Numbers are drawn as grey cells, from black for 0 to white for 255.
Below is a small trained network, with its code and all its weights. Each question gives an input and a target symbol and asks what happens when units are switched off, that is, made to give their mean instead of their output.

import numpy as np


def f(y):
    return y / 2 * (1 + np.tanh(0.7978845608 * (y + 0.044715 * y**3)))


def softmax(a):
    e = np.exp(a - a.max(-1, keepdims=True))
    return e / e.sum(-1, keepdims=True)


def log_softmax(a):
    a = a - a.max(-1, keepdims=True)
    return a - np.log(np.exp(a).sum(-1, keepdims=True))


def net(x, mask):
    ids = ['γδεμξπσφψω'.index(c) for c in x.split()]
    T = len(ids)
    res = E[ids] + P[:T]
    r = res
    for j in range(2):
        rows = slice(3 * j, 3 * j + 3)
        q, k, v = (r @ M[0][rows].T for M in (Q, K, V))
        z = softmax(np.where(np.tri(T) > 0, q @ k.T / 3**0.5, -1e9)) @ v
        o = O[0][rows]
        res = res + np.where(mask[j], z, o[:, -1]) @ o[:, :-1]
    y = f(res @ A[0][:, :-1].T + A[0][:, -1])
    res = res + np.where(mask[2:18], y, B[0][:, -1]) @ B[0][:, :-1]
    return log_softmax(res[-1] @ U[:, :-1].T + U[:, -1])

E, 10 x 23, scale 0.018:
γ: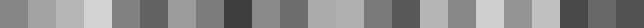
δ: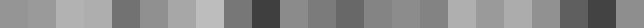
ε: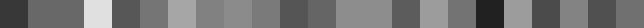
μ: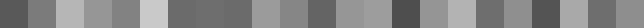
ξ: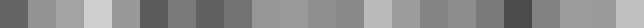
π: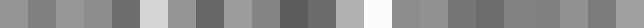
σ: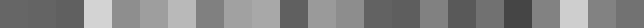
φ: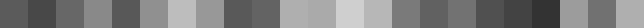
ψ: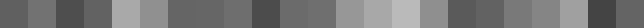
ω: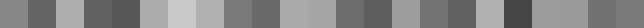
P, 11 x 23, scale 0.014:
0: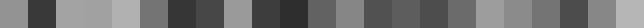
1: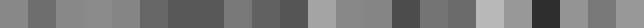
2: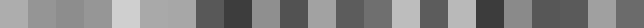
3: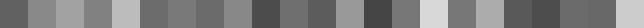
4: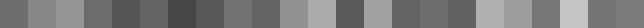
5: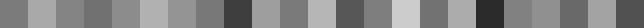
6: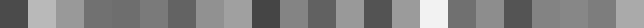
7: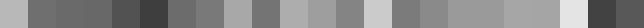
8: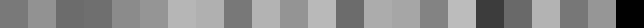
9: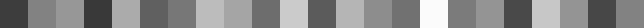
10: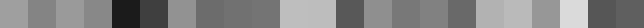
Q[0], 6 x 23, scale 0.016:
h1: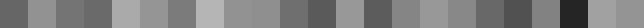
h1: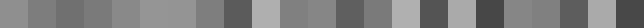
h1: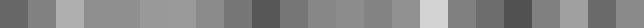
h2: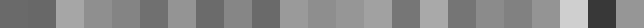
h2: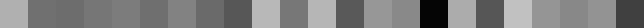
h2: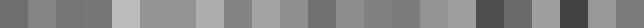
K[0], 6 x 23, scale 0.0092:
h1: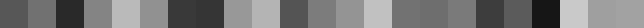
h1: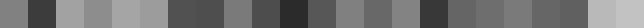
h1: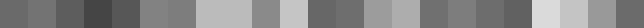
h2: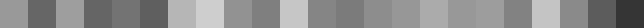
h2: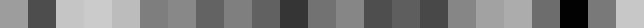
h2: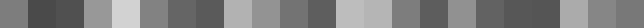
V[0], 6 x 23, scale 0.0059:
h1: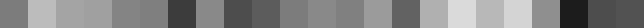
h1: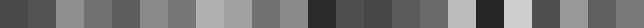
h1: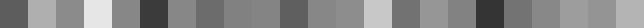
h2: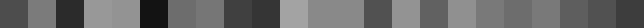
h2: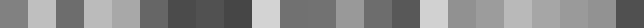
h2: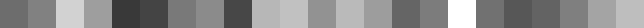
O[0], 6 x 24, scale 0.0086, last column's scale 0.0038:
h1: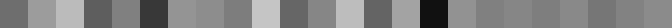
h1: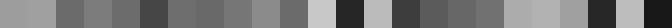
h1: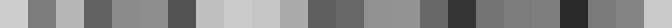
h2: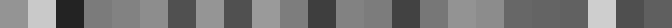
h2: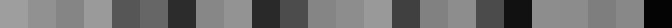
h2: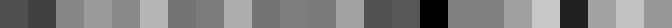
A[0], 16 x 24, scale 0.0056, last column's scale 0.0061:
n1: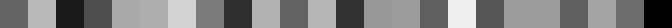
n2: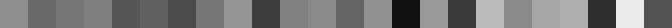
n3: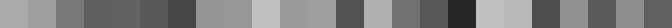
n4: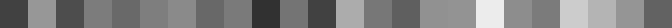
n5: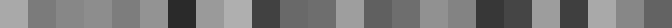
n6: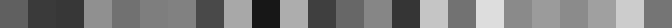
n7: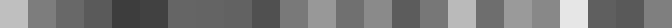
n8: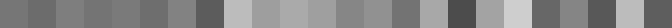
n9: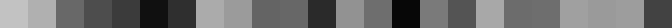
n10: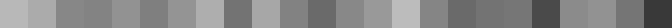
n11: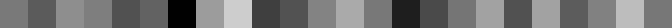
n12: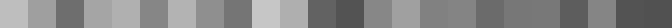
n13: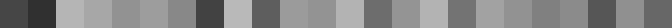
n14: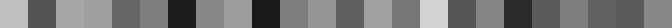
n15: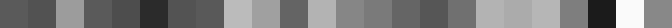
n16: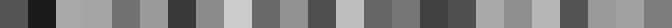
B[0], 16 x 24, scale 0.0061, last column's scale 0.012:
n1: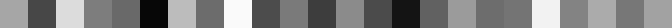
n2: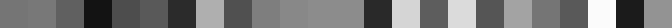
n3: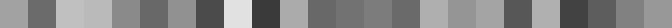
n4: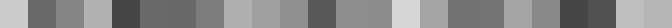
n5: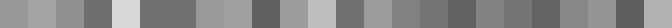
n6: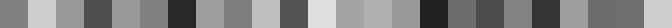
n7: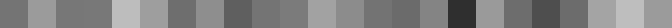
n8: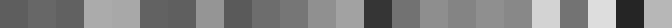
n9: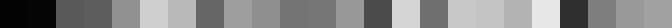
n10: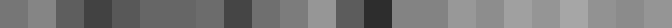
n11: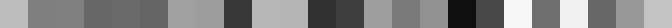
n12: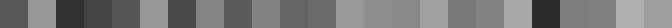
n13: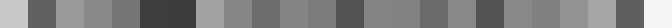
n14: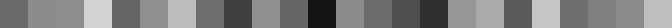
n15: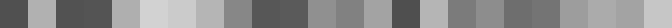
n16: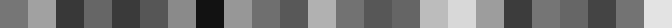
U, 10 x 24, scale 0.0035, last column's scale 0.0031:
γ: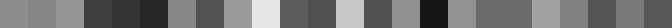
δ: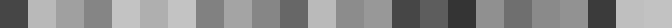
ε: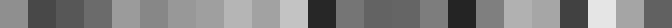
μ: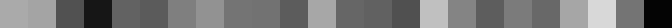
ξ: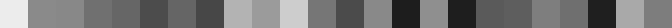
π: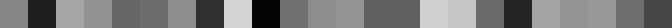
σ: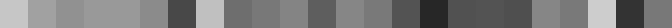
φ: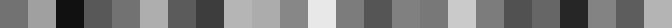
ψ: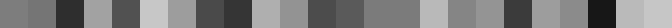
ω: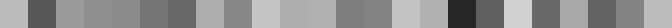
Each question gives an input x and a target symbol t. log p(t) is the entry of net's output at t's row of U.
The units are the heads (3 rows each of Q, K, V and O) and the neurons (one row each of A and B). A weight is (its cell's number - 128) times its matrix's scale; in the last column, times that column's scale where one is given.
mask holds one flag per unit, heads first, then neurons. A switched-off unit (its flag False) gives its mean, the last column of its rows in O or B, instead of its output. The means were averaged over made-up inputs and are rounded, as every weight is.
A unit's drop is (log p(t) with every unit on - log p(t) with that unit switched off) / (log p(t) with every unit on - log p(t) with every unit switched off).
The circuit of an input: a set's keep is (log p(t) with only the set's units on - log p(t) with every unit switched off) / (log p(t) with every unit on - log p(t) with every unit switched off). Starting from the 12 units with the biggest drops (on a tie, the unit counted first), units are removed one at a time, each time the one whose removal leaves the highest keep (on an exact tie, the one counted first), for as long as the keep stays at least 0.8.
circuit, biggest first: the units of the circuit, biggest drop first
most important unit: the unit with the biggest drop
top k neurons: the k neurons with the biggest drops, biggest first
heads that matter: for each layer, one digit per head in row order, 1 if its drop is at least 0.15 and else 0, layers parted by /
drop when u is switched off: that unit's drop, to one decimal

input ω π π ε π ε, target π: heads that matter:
10
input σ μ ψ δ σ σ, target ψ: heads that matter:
11
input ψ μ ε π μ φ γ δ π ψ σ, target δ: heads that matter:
10
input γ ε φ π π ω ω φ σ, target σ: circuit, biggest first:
[h2; n16]
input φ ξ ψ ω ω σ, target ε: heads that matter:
01
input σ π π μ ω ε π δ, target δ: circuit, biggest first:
[h1; n15; n7]
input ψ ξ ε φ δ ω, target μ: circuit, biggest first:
[h2; n10]
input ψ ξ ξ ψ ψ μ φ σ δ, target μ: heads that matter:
01
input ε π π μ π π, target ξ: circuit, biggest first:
[h1; n3]
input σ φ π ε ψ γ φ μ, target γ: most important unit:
h1
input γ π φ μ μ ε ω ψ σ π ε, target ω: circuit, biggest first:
[h2; n16]
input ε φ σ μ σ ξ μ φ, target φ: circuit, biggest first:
[h2; n16; n11]
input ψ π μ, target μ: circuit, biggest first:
[h2; n10]
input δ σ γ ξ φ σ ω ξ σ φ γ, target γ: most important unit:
h1
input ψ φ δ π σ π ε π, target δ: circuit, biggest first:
[h1; n15; n13]
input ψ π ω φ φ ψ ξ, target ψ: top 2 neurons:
[n14; n13]
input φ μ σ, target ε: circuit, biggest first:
[h2; n1]
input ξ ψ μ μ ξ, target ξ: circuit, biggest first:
[n11; h1; h2; n16]
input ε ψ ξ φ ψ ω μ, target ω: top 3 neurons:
[n4; n16; n6]
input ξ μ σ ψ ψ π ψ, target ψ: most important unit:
h2
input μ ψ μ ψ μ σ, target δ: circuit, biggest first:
[h1; h2; n15]
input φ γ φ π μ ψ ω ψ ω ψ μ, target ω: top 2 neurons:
[n4; n16]
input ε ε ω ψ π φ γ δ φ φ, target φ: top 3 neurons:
[n16; n6; n11]
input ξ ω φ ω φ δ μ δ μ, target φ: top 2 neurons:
[n16; n11]
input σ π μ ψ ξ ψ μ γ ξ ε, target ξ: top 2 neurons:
[n11; n16]
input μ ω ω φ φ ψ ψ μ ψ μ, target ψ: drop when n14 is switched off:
0.1
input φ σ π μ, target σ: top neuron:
[n14]
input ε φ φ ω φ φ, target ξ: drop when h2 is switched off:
0.2
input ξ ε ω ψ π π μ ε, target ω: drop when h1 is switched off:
0.3
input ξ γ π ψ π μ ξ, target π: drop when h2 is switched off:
0.9
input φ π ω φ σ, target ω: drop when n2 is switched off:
0.0
